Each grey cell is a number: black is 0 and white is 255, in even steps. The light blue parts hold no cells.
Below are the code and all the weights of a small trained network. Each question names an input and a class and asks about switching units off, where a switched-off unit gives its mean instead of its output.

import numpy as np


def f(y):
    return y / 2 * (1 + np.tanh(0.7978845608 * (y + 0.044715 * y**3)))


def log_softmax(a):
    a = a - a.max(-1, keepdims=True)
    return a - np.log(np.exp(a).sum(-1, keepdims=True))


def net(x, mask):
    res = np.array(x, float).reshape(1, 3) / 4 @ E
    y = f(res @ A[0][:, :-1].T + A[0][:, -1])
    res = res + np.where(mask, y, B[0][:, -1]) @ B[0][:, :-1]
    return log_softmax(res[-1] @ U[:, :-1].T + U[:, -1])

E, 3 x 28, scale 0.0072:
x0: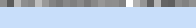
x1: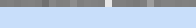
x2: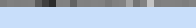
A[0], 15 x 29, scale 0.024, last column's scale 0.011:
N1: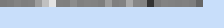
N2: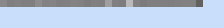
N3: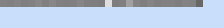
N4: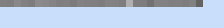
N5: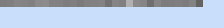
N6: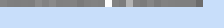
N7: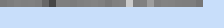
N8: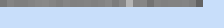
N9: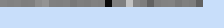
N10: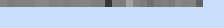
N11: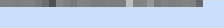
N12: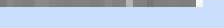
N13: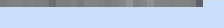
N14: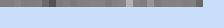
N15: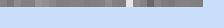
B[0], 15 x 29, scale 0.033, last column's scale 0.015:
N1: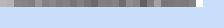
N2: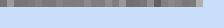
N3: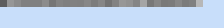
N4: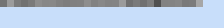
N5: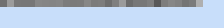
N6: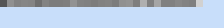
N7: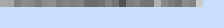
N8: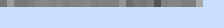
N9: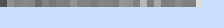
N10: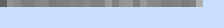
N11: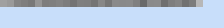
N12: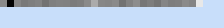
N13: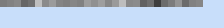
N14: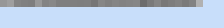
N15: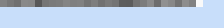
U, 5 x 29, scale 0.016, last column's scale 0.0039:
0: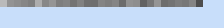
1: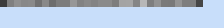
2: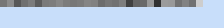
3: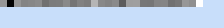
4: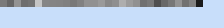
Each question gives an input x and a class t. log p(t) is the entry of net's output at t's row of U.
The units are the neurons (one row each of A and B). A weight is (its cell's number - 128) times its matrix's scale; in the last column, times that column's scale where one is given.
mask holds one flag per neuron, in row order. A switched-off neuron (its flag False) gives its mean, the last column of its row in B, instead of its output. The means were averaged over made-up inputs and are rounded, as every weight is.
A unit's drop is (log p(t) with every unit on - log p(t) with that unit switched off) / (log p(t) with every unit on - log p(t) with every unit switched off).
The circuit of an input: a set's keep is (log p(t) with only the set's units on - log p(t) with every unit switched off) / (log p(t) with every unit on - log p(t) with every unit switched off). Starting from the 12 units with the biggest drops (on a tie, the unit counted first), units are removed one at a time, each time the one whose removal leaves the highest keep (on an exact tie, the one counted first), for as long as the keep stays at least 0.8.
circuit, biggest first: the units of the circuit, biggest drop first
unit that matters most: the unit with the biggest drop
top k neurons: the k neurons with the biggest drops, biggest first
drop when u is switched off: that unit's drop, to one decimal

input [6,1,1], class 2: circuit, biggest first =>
(N15)
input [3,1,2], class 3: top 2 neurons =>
(N1; N12)
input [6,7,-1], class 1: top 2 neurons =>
(N6; N3)
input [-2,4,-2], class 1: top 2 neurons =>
(N12; N1)
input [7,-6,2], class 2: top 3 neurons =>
(N15; N6; N5)
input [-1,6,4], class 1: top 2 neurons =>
(N1; N6)
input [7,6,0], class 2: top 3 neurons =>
(N15; N9; N2)
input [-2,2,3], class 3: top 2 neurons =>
(N1; N9)
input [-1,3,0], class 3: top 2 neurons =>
(N9; N10)
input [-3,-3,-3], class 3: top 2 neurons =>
(N1; N9)
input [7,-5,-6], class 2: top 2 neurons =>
(N15; N5)
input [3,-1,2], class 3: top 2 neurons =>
(N1; N12)
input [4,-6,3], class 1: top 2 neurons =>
(N9; N1)
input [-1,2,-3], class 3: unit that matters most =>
N7
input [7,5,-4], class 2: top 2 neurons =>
(N15; N9)
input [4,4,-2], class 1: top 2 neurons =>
(N6; N3)
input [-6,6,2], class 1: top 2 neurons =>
(N12; N15)
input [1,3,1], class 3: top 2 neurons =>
(N9; N10)
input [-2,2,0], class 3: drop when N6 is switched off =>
0.1
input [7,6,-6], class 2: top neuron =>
(N15)
